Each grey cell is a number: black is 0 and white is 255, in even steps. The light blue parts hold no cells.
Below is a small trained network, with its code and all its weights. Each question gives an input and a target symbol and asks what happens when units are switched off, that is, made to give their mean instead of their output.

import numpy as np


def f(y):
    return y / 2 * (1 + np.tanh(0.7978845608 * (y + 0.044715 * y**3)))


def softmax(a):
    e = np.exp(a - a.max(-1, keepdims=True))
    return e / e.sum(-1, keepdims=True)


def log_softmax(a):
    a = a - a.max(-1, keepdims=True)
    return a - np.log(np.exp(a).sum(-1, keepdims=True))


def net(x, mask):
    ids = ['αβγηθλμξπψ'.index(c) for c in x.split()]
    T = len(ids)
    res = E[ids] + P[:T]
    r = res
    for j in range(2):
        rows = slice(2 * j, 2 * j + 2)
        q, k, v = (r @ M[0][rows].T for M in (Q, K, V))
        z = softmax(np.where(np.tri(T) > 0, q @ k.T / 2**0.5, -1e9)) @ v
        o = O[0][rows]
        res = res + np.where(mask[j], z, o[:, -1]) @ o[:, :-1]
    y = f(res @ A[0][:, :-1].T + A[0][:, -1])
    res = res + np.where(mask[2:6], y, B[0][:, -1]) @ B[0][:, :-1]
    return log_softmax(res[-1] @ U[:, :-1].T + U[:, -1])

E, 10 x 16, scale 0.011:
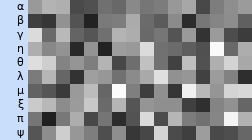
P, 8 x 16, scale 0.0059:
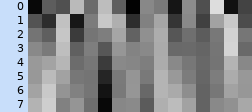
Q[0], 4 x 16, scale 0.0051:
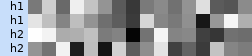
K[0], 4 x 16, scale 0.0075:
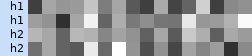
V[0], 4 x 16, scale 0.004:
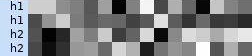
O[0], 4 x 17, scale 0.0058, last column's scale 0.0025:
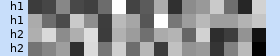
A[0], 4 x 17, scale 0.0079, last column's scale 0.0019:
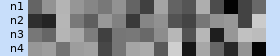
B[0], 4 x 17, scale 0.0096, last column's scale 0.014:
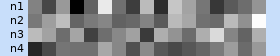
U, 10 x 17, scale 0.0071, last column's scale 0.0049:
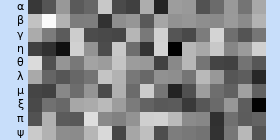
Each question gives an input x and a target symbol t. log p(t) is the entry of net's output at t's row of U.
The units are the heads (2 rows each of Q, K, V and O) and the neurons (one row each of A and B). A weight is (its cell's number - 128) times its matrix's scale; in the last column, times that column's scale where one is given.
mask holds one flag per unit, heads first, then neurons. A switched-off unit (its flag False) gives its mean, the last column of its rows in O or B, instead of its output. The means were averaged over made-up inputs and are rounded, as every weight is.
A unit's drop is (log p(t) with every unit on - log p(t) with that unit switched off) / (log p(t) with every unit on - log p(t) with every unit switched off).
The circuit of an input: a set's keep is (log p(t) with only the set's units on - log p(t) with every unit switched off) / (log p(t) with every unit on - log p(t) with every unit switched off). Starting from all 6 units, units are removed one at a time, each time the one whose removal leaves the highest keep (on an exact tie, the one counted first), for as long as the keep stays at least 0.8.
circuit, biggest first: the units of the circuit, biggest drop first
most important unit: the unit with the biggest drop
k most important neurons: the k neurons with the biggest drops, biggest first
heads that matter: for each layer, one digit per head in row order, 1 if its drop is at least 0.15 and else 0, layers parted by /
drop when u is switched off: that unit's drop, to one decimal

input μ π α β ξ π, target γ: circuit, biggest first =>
(n3, n2, h2)
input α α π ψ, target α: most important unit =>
h2
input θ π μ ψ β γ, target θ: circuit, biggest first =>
(h2, n2, n1)
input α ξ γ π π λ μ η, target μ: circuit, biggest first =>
(n2, h2, n4)
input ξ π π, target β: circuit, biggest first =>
(h2, n3)
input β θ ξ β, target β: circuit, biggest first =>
(h1, n4, n1)
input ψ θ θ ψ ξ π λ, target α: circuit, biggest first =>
(h2, n3)
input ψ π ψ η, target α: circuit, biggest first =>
(h2, h1)
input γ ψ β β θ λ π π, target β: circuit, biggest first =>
(h2, n1)
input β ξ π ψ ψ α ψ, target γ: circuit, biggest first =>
(h1, n2)
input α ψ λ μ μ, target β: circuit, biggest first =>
(h1, h2, n3)
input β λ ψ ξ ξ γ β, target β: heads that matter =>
10
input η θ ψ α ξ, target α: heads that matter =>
11
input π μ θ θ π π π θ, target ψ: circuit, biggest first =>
(h1)
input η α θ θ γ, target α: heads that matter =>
10
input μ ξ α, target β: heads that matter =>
01
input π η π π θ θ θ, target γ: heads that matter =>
01
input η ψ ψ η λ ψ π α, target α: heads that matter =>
11
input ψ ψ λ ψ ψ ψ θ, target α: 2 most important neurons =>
(n3, n2)
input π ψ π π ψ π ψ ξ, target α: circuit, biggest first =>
(h2)
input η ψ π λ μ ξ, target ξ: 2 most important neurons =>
(n4, n2)
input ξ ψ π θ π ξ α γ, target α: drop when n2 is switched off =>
0.2
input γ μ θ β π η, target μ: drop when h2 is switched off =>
0.5
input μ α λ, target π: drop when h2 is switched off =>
0.5
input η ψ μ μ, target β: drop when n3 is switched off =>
0.2
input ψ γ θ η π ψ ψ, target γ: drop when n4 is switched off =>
0.0
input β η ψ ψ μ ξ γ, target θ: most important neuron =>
(n2)
